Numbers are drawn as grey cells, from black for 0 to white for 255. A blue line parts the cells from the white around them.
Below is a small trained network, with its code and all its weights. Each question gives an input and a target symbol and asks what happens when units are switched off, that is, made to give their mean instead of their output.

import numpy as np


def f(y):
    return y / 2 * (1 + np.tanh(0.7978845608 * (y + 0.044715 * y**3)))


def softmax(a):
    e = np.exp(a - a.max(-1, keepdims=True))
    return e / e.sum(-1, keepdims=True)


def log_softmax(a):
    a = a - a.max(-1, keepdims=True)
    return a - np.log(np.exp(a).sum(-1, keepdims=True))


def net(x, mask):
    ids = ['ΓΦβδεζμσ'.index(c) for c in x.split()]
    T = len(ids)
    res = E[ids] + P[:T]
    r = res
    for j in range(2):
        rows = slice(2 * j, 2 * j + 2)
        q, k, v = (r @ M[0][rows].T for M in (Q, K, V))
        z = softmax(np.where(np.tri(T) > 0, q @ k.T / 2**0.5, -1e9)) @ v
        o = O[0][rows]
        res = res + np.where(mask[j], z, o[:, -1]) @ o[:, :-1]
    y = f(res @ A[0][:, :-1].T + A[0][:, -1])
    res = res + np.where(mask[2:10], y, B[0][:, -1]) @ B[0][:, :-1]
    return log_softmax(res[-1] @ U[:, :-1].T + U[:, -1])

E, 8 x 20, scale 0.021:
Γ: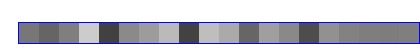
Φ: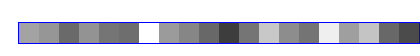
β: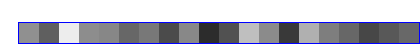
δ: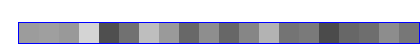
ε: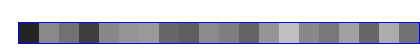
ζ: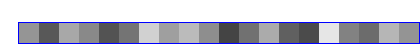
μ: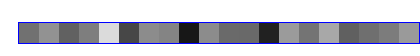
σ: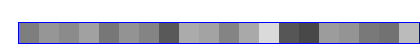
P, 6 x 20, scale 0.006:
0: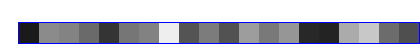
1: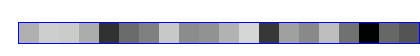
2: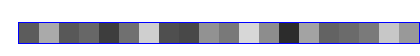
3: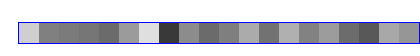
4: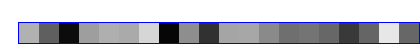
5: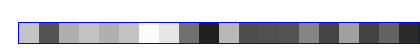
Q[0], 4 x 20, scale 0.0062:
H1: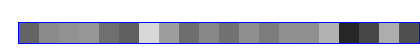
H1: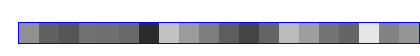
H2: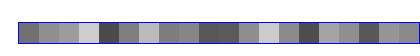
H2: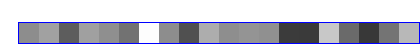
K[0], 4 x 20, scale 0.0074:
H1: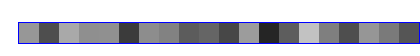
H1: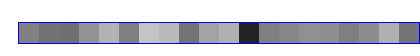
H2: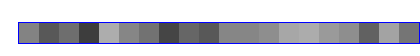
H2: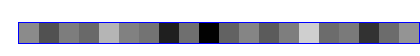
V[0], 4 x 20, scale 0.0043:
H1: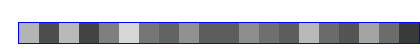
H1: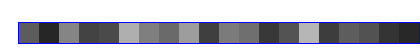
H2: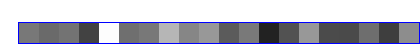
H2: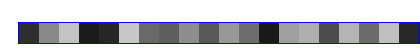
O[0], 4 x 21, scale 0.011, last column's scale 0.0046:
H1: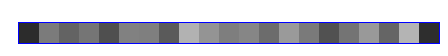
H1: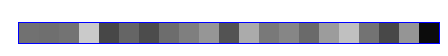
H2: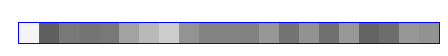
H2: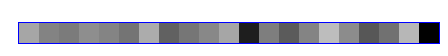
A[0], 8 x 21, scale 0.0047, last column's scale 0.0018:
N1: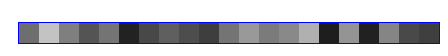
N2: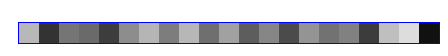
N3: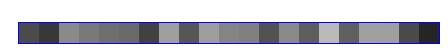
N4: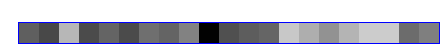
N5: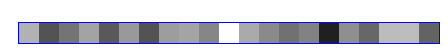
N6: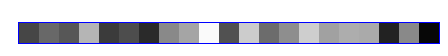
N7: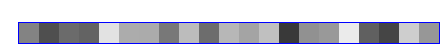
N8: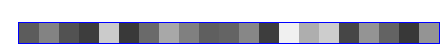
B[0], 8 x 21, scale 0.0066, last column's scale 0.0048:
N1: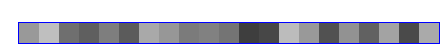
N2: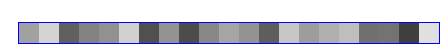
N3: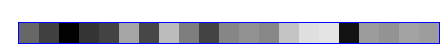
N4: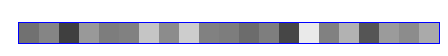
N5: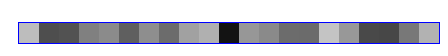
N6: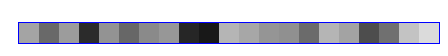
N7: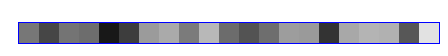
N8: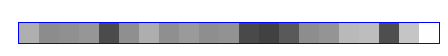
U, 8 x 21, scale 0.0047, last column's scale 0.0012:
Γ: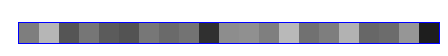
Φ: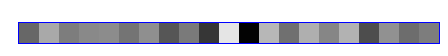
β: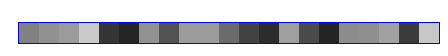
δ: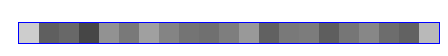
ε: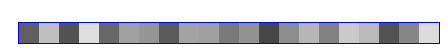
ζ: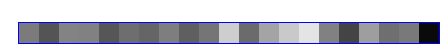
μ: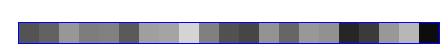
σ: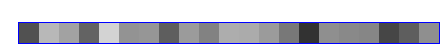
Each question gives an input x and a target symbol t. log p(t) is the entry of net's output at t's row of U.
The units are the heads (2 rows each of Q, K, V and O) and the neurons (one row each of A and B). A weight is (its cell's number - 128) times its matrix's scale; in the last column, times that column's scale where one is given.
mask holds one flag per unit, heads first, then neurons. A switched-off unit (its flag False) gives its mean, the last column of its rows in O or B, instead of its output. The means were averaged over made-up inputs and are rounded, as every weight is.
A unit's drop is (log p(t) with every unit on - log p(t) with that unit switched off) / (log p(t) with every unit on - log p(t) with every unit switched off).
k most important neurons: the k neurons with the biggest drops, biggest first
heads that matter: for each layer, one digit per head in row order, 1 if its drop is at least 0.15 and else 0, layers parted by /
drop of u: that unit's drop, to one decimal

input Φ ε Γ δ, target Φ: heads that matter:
01
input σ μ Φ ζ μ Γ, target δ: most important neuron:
(N5)
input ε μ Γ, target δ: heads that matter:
11
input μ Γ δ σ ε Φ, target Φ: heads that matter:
01
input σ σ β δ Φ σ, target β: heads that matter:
10
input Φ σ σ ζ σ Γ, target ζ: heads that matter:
01
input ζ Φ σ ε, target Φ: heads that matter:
11
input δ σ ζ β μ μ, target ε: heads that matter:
10
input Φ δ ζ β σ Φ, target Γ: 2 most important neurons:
(N6; N8)
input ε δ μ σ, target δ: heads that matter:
11
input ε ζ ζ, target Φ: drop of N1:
0.0
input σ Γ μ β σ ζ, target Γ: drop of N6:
0.5
